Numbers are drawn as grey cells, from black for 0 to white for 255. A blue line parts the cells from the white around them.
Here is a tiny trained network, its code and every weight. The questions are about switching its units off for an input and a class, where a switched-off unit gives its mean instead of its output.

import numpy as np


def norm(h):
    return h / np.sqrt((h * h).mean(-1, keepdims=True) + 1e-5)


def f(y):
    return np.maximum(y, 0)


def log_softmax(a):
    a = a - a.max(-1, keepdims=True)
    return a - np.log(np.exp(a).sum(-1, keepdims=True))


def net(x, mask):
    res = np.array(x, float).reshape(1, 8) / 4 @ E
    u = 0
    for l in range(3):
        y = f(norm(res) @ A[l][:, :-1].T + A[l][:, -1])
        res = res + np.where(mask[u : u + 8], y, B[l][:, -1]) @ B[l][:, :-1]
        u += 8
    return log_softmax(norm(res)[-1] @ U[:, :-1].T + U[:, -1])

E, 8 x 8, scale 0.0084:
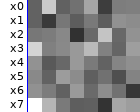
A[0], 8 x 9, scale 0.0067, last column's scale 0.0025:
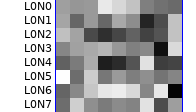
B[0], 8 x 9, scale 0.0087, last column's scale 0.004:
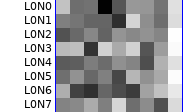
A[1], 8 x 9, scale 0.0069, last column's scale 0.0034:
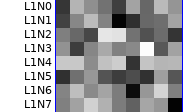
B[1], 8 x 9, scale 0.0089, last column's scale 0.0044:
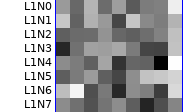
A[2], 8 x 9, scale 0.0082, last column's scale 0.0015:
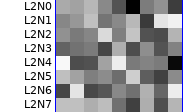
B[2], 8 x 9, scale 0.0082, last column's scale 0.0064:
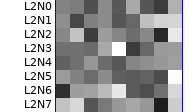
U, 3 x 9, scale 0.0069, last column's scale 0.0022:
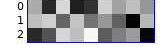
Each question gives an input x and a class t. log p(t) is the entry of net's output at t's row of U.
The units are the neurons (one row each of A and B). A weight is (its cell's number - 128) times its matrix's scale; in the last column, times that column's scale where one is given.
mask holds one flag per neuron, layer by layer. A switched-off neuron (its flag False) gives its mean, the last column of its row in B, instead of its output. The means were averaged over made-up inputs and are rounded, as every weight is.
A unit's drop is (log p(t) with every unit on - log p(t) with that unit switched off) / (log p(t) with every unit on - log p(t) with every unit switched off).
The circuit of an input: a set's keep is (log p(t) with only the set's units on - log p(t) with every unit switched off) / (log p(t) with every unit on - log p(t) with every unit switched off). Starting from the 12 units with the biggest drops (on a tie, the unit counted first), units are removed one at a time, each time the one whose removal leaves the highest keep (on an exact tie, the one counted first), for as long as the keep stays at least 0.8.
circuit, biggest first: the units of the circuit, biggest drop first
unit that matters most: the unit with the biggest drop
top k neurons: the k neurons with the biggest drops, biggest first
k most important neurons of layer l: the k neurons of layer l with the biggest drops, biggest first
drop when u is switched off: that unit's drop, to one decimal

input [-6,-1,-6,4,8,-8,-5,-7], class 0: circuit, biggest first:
(L0N6; L0N0)
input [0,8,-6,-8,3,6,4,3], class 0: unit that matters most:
L0N4
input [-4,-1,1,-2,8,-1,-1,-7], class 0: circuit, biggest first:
(L2N6; L1N4)
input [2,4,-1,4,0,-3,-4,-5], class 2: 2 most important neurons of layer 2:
(L2N3; L2N1)
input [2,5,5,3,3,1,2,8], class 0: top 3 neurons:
(L0N2; L0N5; L0N3)
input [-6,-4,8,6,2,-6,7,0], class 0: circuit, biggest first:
(L1N4; L1N6; L2N1)
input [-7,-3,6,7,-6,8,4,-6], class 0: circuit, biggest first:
(L1N4; L2N1)
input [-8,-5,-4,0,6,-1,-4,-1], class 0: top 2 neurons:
(L0N0; L0N6)
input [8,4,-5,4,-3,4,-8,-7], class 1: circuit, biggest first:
(L1N6; L0N6)
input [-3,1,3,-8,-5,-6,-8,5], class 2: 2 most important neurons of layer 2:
(L2N3; L2N6)
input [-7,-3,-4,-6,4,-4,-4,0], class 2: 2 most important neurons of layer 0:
(L0N3; L0N4)
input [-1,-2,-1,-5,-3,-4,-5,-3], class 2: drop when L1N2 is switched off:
0.0
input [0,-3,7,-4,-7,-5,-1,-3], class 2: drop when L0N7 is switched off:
0.1
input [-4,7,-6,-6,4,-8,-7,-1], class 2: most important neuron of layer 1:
(L1N3)
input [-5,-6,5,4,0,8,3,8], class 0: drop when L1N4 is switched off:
0.2
